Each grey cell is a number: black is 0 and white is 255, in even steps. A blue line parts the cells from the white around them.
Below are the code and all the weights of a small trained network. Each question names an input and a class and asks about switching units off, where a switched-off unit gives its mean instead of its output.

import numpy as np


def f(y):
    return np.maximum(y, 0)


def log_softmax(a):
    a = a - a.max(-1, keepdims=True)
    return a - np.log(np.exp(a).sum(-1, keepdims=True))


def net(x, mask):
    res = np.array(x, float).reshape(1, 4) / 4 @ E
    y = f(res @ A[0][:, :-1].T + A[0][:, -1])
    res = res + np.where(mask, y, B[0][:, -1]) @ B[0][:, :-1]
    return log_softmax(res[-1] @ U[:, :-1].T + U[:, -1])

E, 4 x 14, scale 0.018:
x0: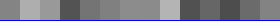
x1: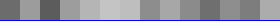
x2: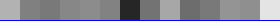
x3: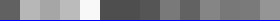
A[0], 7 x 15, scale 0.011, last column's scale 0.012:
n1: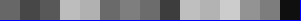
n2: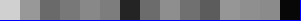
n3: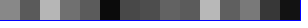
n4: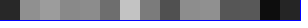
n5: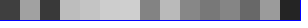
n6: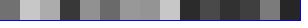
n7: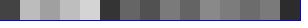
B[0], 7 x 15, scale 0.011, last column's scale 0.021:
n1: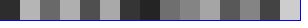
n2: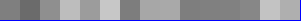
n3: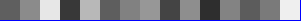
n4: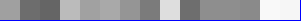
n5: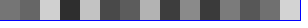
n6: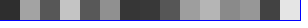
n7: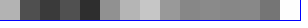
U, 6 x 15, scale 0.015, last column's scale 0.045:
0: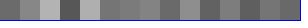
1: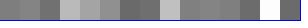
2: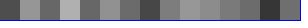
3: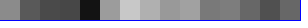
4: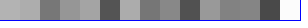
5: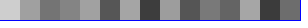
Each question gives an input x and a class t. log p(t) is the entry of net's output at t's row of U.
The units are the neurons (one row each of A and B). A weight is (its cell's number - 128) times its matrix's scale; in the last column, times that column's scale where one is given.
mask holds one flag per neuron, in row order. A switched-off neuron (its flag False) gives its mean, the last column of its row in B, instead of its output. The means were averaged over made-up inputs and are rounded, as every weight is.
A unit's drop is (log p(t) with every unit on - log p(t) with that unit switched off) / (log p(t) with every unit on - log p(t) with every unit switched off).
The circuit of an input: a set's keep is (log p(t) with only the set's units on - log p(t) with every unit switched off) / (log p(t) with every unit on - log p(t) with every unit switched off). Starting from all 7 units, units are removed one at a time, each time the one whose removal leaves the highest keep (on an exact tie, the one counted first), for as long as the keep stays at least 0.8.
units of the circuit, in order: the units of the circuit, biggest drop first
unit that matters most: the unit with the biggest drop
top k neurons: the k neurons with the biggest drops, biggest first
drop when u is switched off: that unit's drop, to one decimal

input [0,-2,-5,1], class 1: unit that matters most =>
n4
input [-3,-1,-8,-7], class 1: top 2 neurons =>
[n4 n7]
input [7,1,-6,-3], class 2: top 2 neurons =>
[n6 n2]
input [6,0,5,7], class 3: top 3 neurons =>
[n7 n4 n1]
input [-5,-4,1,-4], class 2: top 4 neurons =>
[n7 n5 n4 n1]
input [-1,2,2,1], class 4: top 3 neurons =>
[n4 n3 n7]
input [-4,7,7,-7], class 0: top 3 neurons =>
[n4 n7 n5]
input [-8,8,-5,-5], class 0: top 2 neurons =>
[n5 n6]
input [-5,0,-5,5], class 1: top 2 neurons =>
[n4 n6]
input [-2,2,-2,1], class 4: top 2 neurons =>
[n3 n6]
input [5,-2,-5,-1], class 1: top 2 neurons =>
[n4 n1]
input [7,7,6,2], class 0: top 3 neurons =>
[n5 n4 n1]
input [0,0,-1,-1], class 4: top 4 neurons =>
[n7 n4 n6 n3]
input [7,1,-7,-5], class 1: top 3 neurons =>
[n4 n1 n7]
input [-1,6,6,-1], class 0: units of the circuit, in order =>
[n4]
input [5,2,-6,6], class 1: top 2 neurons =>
[n4 n1]
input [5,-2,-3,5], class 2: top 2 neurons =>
[n6 n5]
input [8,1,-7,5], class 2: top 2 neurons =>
[n6 n2]
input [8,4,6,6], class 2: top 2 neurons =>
[n6 n4]
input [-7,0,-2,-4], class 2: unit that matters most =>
n7
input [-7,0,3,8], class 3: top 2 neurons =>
[n7 n6]
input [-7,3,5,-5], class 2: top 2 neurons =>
[n4 n7]
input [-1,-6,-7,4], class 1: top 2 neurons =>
[n4 n5]
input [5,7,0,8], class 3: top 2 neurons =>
[n7 n3]
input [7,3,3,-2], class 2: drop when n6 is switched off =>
0.3
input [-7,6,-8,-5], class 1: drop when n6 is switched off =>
0.1
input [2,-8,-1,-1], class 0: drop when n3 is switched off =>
0.3
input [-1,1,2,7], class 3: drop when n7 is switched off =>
0.6
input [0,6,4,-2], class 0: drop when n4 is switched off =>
0.3
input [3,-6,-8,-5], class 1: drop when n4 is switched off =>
0.9
